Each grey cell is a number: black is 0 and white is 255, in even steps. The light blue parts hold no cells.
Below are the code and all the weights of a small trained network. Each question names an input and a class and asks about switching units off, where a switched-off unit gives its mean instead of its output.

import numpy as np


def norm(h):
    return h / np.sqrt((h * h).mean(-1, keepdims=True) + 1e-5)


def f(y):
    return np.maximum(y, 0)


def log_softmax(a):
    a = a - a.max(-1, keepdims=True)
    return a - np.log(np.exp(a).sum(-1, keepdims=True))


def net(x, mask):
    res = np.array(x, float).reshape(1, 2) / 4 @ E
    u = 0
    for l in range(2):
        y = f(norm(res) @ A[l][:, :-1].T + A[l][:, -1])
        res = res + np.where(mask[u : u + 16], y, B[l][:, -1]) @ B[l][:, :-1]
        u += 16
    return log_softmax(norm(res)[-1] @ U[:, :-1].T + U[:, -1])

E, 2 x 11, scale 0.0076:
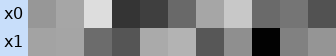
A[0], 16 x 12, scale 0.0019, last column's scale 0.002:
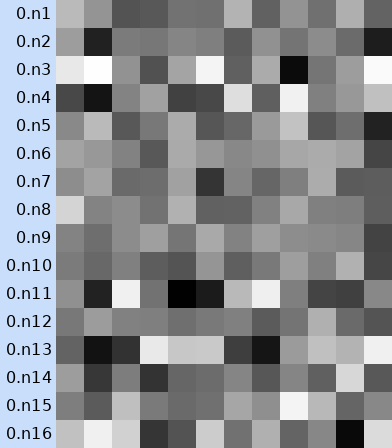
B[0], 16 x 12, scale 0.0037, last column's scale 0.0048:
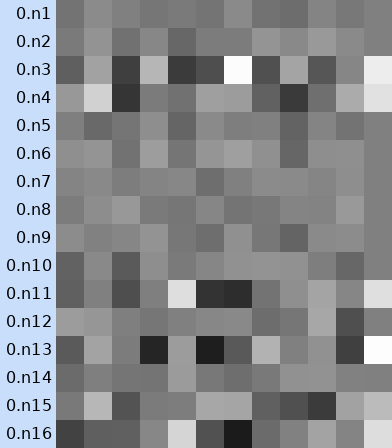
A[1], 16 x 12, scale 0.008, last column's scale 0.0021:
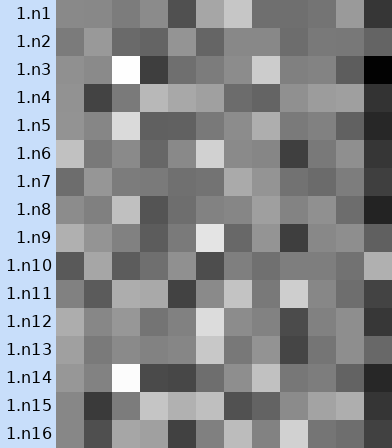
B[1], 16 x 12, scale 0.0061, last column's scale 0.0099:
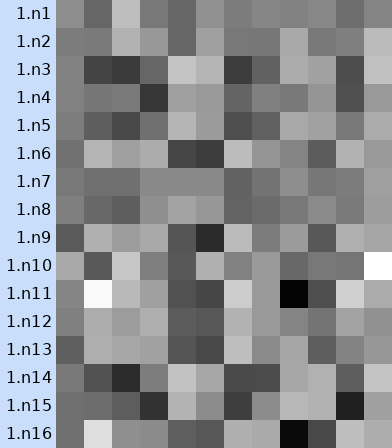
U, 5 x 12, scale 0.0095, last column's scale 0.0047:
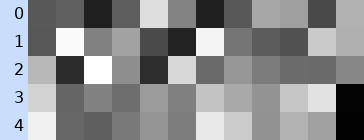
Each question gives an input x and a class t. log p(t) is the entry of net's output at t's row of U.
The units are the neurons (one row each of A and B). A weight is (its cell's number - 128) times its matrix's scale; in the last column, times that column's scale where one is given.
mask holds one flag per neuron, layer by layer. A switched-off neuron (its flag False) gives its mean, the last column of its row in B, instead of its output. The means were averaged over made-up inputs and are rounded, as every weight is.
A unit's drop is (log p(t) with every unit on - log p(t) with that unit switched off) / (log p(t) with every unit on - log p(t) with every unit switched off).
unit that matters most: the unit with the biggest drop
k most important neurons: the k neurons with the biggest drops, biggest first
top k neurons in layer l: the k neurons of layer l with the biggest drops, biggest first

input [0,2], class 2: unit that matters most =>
0.n3
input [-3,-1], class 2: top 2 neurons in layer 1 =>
[1.n10; 1.n14]
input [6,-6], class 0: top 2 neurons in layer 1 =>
[1.n14; 1.n3]
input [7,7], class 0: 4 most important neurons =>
[1.n3; 1.n14; 0.n4; 1.n5]
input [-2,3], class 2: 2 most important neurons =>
[0.n3; 0.n4]
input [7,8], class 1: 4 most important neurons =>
[1.n9; 1.n6; 0.n13; 1.n12]
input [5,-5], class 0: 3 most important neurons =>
[0.n3; 1.n14; 1.n3]
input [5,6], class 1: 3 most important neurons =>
[0.n13; 1.n9; 1.n6]
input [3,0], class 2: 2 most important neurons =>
[0.n11; 0.n16]
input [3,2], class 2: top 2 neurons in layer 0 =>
[0.n16; 0.n3]
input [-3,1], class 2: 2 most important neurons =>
[0.n13; 0.n16]
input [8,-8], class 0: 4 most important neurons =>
[1.n14; 1.n3; 0.n3; 1.n5]
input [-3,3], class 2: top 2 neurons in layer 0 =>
[0.n13; 0.n16]
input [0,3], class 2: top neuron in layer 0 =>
[0.n3]
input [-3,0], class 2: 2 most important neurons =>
[0.n13; 0.n16]
